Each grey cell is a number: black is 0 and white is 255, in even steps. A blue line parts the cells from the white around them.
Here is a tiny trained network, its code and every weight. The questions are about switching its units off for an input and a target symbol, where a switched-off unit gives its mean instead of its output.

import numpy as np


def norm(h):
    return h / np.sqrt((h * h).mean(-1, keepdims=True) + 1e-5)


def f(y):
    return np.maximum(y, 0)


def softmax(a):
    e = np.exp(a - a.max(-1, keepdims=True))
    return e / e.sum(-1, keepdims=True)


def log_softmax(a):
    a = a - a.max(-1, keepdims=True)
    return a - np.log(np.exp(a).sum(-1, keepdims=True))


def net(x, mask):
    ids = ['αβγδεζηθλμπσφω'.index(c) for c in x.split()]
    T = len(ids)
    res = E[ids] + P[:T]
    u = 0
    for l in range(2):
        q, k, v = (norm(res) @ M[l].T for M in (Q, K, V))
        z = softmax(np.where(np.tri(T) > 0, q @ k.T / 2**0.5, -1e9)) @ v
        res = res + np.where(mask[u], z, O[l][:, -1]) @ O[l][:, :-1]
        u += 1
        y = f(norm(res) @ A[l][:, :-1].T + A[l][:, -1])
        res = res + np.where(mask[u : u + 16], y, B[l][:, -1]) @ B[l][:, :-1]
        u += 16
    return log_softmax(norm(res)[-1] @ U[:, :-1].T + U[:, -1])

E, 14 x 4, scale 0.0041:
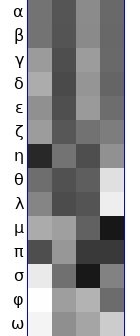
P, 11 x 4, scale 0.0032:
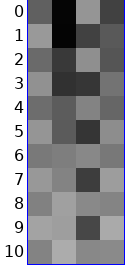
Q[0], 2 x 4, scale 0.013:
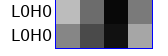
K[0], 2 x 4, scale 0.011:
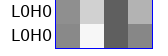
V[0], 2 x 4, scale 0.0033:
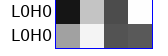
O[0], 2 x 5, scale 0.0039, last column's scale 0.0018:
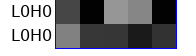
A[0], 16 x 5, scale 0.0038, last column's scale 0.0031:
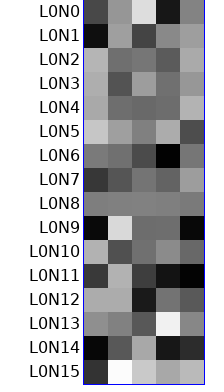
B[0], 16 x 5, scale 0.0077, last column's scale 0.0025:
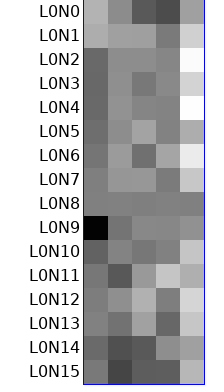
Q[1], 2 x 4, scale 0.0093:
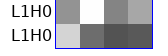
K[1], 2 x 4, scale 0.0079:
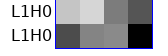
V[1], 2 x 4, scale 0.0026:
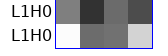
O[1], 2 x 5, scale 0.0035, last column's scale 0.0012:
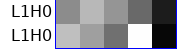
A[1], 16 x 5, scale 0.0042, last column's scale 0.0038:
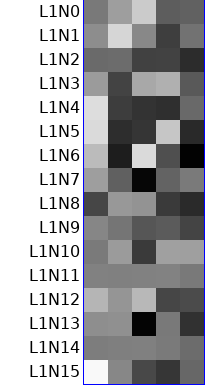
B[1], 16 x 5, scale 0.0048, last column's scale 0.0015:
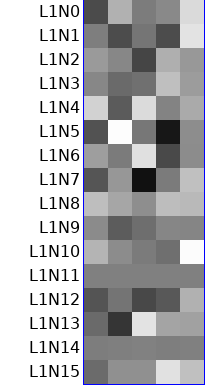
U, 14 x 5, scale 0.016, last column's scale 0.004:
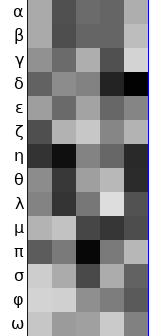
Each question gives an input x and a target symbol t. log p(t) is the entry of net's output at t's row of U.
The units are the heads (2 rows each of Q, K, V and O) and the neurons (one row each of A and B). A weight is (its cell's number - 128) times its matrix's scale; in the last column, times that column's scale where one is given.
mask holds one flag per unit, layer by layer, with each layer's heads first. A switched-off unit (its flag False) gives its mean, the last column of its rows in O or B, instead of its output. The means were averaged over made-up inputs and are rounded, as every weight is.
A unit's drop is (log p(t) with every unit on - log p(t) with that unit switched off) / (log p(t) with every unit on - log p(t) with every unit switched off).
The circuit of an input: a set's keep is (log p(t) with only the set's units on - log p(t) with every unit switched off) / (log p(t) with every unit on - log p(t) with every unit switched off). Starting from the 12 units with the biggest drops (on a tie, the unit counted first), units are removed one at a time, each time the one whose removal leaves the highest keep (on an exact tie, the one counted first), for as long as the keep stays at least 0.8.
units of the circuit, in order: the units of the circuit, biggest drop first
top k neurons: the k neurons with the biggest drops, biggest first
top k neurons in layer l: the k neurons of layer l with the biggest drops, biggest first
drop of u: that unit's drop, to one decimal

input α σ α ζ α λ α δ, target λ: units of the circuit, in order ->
L0H0
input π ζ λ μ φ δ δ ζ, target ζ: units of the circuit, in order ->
L0N12, L0N13
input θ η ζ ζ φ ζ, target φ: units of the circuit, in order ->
L0H0, L0N12
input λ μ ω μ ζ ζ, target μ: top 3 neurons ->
L0N12, L0N11, L1N1
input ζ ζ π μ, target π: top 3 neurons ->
L1N7, L0N6, L0N1
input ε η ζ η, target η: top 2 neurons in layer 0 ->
L0N7, L0N1
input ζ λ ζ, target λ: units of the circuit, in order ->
L1H0, L1N3
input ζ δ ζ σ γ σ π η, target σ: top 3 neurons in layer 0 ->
L0N1, L0N15, L0N7
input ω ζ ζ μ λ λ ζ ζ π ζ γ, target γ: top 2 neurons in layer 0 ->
L0N6, L0N15
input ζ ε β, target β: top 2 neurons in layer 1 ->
L1N4, L1N7
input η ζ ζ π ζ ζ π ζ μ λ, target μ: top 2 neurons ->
L1N5, L0N11
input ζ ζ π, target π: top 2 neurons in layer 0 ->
L0N14, L0N0
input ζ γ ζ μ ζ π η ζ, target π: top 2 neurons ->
L0N11, L0N5
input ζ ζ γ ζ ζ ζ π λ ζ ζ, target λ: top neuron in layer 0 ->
L0N15
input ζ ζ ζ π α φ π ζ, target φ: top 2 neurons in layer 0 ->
L0N12, L0N15
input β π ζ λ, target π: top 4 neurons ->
L1N5, L0N12, L0N11, L0N2
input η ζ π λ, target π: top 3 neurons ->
L1N5, L0N12, L0N11
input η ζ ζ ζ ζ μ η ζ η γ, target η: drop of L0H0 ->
0.5
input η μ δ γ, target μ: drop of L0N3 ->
0.0
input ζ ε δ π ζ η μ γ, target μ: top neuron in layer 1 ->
L1N10
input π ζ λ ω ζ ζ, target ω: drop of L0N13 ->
0.1
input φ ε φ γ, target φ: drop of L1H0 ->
0.2
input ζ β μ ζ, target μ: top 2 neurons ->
L0N12, L0N15
